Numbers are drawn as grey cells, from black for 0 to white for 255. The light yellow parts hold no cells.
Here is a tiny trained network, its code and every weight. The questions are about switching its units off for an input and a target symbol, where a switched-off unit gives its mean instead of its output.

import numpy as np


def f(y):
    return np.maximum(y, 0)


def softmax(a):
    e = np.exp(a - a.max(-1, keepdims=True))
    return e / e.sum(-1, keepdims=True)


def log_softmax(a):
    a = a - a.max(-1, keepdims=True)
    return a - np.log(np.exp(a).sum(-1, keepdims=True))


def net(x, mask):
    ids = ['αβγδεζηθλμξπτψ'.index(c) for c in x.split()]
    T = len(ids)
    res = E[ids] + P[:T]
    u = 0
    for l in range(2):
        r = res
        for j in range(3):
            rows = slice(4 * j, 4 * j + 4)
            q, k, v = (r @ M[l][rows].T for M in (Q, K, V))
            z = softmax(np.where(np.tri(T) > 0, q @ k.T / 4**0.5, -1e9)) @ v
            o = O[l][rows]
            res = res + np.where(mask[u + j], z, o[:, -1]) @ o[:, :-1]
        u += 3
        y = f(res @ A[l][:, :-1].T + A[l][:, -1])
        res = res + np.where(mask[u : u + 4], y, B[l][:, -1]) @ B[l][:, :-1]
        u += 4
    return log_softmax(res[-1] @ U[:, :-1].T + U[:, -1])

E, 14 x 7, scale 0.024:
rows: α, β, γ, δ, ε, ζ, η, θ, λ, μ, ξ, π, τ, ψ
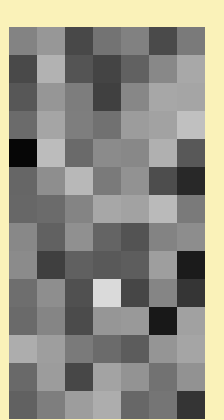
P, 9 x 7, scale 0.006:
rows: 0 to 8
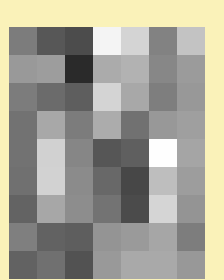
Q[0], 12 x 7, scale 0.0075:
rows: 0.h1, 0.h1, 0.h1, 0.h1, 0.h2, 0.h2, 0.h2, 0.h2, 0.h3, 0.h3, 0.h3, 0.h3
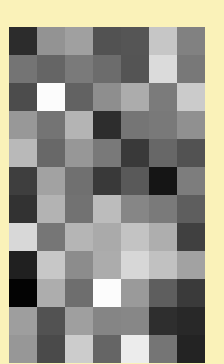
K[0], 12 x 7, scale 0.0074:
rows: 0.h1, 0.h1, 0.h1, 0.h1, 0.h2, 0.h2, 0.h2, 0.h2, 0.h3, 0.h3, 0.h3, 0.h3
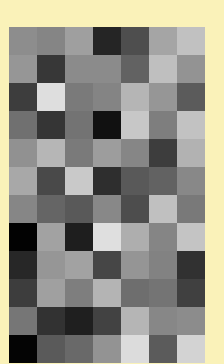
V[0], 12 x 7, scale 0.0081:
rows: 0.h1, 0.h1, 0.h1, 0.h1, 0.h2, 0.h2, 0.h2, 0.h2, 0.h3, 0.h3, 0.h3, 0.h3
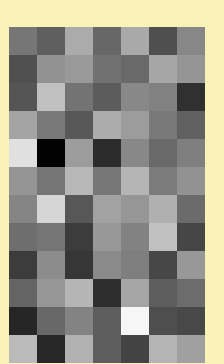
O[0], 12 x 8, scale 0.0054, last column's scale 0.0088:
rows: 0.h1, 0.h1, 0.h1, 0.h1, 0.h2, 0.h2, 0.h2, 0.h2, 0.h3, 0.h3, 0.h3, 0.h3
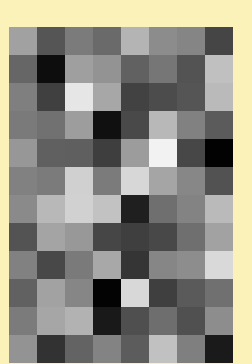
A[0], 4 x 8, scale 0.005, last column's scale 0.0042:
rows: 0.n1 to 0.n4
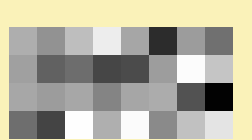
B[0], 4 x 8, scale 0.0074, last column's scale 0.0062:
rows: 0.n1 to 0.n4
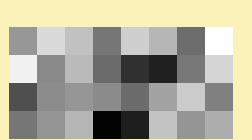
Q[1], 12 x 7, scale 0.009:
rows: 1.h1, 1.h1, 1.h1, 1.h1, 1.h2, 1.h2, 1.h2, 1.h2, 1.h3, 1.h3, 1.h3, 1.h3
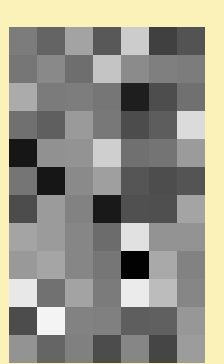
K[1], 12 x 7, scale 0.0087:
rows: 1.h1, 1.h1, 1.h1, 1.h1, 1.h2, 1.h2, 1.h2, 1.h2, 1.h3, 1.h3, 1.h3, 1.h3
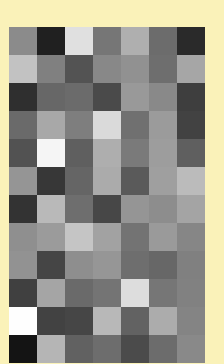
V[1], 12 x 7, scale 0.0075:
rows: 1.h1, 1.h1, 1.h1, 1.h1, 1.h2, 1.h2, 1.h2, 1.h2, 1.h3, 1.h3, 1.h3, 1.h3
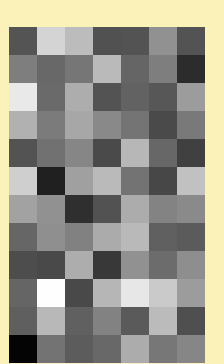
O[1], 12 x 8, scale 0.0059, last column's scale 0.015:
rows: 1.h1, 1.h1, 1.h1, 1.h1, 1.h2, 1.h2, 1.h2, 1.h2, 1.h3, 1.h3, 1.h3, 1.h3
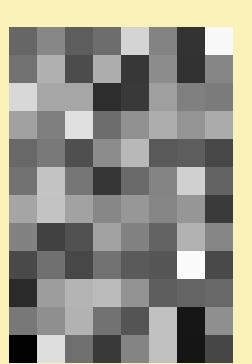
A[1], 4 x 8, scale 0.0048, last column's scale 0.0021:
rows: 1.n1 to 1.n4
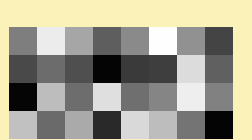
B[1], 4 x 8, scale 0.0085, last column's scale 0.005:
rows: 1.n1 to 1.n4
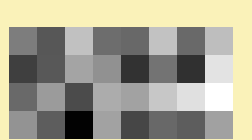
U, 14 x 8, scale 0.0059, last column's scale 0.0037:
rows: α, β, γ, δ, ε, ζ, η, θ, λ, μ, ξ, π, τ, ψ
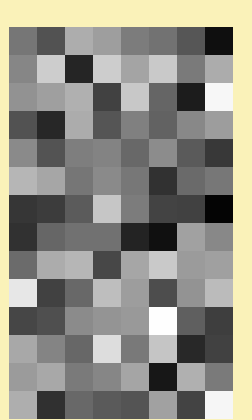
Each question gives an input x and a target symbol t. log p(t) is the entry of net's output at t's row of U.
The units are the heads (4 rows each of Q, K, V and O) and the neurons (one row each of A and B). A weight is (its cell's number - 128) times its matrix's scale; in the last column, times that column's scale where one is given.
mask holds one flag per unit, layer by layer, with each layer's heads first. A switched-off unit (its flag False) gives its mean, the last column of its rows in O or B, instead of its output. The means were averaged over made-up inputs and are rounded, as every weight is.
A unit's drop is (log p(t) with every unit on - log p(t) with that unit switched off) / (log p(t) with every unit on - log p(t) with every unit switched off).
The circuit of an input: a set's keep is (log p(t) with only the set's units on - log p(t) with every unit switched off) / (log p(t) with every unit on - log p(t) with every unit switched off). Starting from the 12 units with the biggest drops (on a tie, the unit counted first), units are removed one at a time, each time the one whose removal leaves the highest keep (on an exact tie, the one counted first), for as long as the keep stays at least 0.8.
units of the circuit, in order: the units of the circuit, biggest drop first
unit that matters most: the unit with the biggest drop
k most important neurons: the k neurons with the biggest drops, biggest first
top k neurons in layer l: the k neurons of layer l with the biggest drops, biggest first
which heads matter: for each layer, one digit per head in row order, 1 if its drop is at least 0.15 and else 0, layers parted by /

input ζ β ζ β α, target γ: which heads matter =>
001 / 100
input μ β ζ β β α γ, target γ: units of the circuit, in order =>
0.h3, 1.h3
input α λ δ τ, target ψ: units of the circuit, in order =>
0.h2, 1.h3
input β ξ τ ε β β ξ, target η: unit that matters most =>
1.h2
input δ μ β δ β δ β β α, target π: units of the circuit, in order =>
1.h3, 0.h3
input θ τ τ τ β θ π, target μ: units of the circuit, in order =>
1.h3, 0.h3
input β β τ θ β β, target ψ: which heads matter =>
011 / 001
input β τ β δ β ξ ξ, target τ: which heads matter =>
010 / 000
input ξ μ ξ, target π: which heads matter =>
001 / 101
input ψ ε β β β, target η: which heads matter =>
000 / 110
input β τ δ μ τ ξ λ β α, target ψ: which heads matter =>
010 / 001
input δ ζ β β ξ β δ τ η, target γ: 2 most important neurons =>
0.n4, 1.n3
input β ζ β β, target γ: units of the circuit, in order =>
0.h3, 1.h2
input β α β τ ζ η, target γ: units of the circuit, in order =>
0.h3
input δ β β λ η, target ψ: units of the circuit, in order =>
1.h3, 0.n4, 0.n1
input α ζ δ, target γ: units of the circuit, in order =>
0.h3, 1.h1
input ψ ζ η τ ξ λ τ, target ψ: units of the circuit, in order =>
1.h3, 0.h2
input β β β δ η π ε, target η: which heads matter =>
101 / 010
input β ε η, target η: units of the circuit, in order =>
1.h1, 0.h2
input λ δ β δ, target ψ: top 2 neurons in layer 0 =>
0.n1, 0.n2
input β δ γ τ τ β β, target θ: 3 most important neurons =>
0.n1, 1.n2, 0.n2
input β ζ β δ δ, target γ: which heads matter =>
001 / 010
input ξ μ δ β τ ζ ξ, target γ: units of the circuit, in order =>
1.h3, 0.n1
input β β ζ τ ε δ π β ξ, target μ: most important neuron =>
0.n2
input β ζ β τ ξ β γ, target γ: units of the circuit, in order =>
0.h3, 1.h2
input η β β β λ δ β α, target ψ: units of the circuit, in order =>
1.h3, 0.h2
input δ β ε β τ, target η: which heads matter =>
101 / 110
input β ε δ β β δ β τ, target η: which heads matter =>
101 / 010
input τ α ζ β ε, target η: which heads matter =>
001 / 010
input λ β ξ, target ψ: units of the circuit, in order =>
0.h2, 1.h3
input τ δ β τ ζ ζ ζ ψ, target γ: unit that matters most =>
0.n1
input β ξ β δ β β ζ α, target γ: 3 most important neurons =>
1.n3, 0.n1, 1.n4
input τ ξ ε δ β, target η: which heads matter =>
001 / 110
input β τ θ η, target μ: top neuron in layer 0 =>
0.n2
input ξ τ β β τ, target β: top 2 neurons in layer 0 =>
0.n2, 0.n4
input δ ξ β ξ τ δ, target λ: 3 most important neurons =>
0.n4, 1.n1, 1.n3
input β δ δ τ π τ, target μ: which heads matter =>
000 / 001
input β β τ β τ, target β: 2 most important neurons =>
1.n3, 0.n2
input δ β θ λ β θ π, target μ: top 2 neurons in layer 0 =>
0.n2, 0.n4
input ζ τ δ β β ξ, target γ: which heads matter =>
001 / 100
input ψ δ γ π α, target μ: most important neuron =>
0.n2
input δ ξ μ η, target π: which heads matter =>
011 / 101
